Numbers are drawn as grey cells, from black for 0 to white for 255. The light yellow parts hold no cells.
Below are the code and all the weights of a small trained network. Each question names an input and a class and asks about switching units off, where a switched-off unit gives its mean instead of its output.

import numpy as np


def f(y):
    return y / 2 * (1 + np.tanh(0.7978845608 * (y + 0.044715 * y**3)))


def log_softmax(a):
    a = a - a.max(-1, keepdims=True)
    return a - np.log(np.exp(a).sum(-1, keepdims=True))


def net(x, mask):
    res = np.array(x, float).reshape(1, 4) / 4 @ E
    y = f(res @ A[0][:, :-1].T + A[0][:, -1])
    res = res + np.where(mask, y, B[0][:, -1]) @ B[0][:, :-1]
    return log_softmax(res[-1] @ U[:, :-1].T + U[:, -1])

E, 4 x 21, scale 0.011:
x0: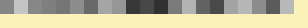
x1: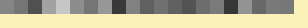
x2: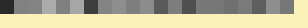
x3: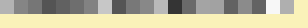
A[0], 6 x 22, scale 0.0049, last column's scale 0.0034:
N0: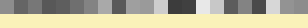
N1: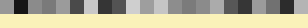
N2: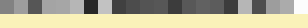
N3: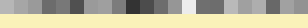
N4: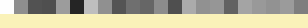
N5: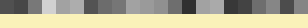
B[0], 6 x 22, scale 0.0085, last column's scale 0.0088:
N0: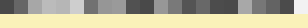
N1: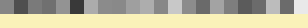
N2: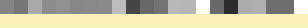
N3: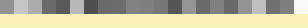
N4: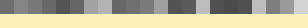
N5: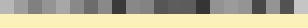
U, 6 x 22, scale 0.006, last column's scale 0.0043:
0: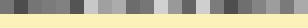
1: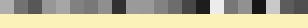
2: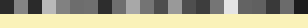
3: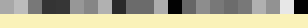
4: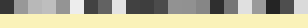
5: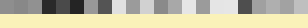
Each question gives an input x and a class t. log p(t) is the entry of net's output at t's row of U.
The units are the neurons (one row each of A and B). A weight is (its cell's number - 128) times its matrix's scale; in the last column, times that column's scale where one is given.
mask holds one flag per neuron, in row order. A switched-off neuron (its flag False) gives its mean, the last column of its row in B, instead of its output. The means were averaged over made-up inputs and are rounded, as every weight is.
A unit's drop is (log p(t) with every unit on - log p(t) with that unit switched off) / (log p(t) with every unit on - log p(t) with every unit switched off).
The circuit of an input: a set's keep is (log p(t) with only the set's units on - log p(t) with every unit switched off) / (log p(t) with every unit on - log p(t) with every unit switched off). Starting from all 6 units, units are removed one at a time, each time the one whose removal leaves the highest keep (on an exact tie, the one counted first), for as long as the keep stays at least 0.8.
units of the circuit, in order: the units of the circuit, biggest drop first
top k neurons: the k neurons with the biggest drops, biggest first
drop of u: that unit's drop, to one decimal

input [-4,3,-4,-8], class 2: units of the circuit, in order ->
[N2]
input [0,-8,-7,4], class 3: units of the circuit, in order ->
[N4 N3]
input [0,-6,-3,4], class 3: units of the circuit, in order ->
[N2 N1]
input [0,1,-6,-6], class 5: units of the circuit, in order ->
[N0 N2]
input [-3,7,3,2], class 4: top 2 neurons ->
[N2 N0]
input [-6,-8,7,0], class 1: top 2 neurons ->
[N5 N2]
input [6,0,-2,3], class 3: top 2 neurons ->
[N0 N4]
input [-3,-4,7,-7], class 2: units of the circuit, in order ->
[N2 N0]
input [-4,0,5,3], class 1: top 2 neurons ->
[N5 N3]
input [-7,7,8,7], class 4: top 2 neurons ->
[N0 N2]
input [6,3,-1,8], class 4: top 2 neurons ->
[N2 N0]
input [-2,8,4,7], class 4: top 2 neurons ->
[N2 N0]
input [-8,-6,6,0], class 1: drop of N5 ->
0.2
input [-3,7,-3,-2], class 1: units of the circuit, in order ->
[N5]
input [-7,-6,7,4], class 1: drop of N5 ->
0.2
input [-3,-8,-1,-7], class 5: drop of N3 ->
0.0
